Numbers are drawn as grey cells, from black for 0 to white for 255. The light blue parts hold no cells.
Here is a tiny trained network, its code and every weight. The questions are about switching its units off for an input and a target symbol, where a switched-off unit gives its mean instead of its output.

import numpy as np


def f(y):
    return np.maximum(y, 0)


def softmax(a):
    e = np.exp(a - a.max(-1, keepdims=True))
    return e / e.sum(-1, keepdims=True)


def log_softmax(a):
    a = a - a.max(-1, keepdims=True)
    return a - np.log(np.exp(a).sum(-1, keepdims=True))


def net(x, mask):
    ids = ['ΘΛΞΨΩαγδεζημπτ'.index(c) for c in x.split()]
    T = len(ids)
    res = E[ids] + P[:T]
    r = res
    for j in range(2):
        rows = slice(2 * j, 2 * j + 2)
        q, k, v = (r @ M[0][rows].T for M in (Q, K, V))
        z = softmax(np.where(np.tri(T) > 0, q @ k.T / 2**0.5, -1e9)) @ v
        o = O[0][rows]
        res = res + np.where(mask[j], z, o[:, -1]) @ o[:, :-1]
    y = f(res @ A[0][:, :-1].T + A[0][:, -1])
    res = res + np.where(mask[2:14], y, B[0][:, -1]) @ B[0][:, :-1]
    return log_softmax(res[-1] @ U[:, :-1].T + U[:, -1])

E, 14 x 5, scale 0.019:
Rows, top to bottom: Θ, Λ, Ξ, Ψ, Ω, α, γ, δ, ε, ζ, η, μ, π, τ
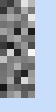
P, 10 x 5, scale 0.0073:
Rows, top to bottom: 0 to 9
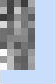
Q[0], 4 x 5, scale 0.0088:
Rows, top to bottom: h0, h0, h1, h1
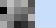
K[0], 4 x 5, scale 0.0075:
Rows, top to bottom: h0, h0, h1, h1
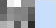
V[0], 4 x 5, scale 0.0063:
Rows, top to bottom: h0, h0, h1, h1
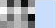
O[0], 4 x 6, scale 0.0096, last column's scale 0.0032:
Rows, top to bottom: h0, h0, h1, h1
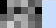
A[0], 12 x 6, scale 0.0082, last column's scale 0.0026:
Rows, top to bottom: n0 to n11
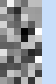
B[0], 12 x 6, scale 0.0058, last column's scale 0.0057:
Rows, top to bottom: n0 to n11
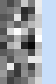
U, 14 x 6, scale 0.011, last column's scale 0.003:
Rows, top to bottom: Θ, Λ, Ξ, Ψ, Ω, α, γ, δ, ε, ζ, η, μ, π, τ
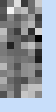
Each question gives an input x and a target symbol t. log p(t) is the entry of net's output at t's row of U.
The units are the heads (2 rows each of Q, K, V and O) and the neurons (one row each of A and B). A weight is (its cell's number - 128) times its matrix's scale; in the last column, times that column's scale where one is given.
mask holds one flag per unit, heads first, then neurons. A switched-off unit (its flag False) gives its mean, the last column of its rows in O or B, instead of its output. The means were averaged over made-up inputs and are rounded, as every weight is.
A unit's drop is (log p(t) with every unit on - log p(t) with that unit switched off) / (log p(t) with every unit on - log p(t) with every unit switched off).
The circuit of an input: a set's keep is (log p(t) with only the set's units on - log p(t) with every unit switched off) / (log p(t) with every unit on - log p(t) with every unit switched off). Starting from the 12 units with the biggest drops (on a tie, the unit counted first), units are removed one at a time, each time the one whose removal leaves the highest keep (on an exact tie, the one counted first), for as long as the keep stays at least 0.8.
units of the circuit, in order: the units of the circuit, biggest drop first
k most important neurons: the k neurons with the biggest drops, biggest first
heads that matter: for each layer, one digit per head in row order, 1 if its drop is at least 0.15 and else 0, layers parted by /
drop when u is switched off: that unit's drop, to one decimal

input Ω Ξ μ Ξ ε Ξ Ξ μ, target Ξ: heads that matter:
10
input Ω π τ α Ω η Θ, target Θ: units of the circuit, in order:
n6
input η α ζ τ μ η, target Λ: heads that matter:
10
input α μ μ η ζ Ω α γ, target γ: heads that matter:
00
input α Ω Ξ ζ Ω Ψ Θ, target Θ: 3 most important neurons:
n6, n2, n1
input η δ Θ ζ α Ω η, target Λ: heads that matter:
01
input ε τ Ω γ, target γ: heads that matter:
00
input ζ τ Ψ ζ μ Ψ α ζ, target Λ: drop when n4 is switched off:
0.4
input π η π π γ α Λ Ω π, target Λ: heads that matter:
00
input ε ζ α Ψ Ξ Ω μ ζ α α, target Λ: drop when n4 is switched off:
0.5
